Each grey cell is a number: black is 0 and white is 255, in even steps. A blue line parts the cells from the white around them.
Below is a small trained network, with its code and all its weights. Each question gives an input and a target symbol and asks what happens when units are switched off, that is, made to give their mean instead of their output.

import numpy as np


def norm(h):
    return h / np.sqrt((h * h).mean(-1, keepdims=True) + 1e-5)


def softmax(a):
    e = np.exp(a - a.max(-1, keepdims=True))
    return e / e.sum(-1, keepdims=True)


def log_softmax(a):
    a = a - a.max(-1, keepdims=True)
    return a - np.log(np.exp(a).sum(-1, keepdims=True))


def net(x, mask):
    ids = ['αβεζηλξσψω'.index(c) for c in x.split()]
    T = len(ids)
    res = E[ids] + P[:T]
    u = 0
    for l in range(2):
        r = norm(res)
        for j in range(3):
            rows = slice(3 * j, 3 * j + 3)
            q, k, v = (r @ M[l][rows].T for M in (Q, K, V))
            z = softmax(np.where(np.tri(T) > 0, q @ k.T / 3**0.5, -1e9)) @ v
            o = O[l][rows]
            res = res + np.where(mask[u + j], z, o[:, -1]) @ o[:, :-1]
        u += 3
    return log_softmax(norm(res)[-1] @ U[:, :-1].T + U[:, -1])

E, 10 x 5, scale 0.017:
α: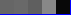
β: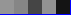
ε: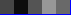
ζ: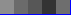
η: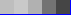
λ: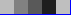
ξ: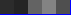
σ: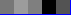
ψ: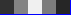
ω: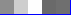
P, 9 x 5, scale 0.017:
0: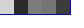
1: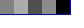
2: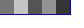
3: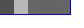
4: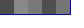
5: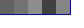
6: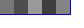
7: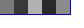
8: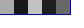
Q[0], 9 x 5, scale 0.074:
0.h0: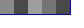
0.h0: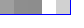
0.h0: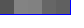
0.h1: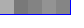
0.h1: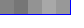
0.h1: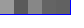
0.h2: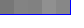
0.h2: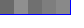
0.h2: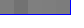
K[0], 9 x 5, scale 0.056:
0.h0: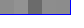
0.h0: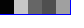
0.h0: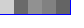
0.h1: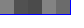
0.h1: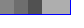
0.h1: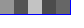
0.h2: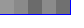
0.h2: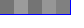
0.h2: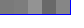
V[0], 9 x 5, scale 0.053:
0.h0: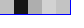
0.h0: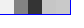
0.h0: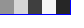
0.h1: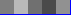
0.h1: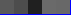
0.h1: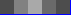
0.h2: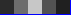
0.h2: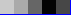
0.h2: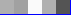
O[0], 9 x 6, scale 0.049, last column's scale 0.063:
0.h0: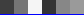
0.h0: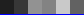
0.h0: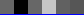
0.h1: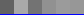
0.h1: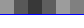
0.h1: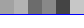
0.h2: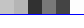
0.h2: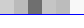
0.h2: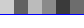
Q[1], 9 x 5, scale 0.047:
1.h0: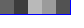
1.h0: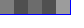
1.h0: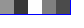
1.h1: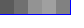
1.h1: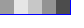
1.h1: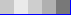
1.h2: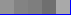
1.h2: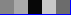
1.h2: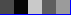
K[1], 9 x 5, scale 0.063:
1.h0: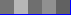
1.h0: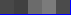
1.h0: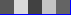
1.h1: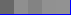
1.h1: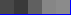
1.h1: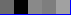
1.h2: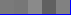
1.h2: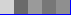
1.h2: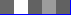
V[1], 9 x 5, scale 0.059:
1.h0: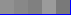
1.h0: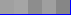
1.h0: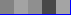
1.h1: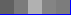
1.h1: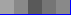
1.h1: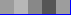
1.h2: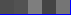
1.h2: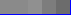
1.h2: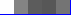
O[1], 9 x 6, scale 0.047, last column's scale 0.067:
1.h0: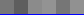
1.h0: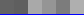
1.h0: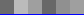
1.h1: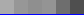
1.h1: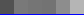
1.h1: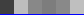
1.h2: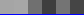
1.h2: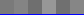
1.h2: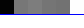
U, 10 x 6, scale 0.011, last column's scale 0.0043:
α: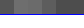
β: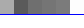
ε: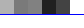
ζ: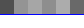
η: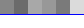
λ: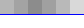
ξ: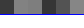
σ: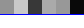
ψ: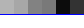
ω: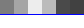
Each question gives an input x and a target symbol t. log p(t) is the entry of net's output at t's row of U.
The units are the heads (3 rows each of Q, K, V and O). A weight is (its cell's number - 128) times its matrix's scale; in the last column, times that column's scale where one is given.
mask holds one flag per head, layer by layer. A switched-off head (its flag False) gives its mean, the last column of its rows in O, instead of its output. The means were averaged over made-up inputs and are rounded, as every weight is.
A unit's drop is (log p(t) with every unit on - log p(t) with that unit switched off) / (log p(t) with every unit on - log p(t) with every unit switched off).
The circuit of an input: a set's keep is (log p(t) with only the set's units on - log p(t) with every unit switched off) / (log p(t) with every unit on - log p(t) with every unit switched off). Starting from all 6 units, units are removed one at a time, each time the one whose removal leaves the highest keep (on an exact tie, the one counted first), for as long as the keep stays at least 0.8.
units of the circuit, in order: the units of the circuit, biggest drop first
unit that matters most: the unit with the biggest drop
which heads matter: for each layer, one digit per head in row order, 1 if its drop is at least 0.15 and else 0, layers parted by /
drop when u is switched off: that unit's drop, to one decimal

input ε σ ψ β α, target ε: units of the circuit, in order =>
[0.h2, 1.h2, 0.h0]
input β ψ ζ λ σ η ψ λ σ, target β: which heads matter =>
100 / 010
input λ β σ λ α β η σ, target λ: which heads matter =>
101 / 001
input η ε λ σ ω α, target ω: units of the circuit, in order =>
[0.h1, 0.h2]
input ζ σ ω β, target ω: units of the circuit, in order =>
[0.h2, 0.h1]
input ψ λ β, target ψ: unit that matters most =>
0.h0
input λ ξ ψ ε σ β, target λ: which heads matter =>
101 / 001
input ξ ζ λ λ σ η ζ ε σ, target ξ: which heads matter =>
010 / 001
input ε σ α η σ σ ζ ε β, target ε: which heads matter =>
111 / 001
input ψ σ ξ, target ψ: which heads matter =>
110 / 000
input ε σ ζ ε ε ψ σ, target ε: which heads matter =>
101 / 001
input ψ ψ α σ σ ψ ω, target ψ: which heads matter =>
101 / 000
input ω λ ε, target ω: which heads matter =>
010 / 000
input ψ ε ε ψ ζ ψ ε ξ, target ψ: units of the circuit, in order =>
[0.h0, 0.h2]
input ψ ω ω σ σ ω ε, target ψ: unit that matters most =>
0.h0
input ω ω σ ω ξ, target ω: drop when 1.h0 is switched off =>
0.1
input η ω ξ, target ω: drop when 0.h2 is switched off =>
0.4
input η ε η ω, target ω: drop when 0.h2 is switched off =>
0.3
